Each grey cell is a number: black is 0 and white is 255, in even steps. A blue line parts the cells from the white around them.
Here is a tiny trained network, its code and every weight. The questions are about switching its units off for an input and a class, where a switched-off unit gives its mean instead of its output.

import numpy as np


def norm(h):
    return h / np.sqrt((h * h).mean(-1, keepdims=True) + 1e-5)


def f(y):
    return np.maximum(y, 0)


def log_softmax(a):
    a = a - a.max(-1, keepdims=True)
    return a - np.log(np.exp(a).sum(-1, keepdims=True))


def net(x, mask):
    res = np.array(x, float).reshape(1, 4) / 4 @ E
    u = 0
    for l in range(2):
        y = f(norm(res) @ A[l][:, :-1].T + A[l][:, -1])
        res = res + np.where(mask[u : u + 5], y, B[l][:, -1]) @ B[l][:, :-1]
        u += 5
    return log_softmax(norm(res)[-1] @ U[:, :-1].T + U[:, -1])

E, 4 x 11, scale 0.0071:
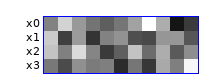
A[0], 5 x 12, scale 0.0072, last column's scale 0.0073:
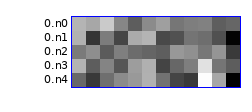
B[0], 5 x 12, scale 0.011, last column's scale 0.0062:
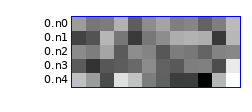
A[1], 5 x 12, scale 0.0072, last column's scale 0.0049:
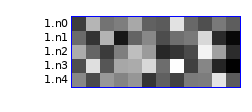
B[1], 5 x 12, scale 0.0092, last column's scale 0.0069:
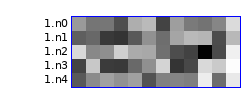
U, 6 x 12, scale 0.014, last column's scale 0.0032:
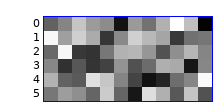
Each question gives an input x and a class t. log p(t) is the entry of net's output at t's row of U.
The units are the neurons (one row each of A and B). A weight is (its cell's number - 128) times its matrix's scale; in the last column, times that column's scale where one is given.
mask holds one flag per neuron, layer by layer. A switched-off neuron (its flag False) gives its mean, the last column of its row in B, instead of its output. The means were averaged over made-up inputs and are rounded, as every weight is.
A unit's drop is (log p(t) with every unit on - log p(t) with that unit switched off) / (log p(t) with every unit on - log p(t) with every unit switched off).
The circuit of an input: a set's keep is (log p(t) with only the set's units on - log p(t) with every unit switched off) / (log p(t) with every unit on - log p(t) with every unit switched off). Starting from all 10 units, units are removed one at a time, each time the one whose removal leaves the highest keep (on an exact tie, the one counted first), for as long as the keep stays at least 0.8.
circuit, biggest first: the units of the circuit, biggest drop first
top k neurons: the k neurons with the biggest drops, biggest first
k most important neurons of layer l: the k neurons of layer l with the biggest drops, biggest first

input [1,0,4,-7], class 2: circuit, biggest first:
[1.n3]
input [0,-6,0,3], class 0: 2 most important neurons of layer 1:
[1.n2 1.n4]
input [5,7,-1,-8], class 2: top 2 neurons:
[1.n3 0.n3]
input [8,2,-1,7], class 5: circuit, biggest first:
[1.n3 1.n2]
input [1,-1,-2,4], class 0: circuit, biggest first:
[0.n4 1.n4]
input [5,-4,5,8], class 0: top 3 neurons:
[1.n2 1.n4 0.n4]
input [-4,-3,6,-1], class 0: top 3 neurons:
[1.n2 0.n4 0.n1]
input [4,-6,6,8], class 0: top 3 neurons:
[1.n2 1.n4 0.n4]
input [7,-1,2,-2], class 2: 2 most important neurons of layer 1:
[1.n3 1.n2]
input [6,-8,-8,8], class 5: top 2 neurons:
[1.n0 0.n2]
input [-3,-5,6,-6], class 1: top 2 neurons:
[0.n0 1.n3]
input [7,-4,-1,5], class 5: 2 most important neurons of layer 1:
[1.n3 1.n0]
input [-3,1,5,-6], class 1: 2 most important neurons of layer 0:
[0.n0 0.n1]
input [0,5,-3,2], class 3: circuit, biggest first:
[0.n1]
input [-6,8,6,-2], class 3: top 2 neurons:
[0.n1 1.n1]
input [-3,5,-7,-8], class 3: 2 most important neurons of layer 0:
[0.n1 0.n3]
